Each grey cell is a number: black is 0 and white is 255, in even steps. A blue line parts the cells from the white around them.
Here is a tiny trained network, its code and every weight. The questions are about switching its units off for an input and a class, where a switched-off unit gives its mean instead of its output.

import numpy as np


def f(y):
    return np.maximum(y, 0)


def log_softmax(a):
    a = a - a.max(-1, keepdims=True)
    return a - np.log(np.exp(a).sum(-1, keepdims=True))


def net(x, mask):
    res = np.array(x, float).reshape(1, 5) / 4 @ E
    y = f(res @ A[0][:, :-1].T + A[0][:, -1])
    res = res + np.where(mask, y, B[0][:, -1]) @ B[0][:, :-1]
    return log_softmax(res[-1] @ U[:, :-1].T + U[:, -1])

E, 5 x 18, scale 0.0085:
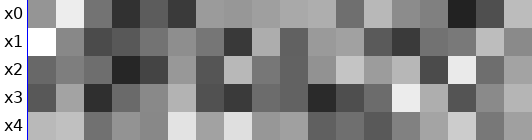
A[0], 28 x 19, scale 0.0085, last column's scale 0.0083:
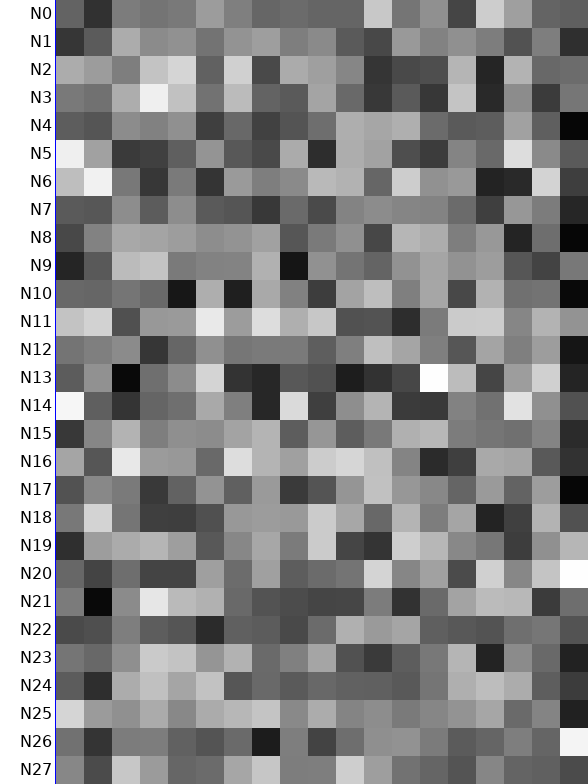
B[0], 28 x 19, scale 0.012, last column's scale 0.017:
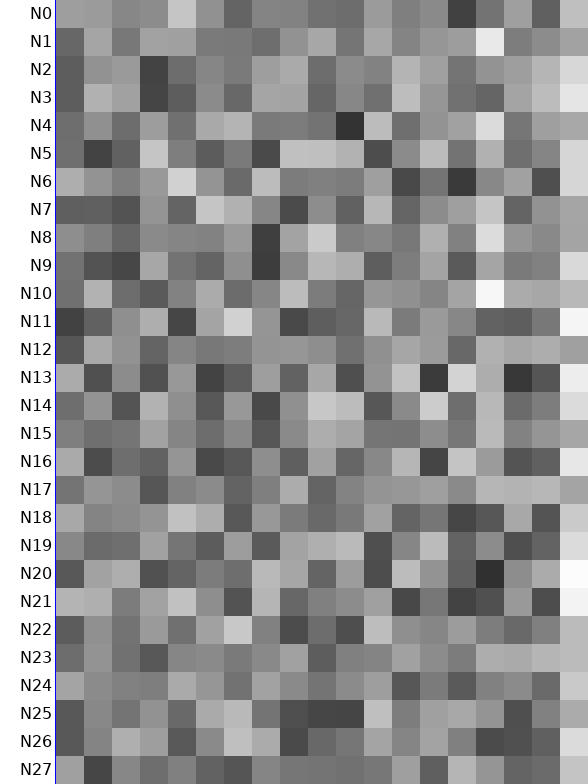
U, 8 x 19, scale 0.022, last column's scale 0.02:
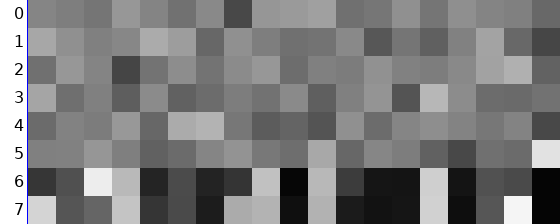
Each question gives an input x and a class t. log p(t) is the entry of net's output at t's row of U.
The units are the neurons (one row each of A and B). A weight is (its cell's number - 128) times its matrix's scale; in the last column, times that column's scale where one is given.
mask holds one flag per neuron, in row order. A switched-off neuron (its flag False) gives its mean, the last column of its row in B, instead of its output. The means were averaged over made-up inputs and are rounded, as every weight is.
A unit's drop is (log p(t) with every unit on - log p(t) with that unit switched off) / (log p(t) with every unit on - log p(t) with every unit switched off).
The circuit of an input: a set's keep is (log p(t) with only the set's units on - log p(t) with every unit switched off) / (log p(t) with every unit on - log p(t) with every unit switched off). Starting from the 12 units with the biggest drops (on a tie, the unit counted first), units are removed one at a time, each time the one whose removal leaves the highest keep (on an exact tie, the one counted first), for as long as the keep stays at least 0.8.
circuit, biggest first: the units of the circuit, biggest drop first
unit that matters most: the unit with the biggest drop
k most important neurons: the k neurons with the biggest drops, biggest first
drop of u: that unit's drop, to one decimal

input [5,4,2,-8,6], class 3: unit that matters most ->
N16
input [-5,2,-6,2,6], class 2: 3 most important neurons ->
N3, N2, N23
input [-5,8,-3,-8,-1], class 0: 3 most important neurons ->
N14, N5, N13
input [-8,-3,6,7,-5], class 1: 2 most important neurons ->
N21, N0
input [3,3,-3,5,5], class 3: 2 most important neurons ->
N13, N26
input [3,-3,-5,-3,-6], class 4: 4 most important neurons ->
N22, N20, N4, N26
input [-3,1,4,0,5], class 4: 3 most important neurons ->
N11, N3, N2
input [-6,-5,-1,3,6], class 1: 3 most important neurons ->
N21, N24, N26
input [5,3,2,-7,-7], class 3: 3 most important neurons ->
N16, N11, N27
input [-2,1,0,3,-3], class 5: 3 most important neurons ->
N16, N11, N26
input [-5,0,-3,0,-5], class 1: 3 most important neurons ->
N21, N11, N24
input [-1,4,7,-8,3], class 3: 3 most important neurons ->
N16, N27, N3
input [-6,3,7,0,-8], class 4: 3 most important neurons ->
N26, N22, N7
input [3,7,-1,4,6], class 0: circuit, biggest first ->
N5
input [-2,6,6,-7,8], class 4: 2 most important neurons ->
N11, N25
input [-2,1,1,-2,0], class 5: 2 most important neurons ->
N13, N6
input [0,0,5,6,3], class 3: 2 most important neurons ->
N13, N3
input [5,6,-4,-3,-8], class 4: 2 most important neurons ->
N22, N26
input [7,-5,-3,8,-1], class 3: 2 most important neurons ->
N13, N21
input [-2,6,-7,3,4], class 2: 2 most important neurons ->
N2, N3
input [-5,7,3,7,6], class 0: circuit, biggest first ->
N14
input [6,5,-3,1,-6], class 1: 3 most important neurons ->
N6, N18, N11
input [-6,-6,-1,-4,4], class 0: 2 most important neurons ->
N9, N6
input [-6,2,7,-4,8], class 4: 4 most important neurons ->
N11, N25, N3, N2
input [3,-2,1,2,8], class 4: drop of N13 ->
0.0
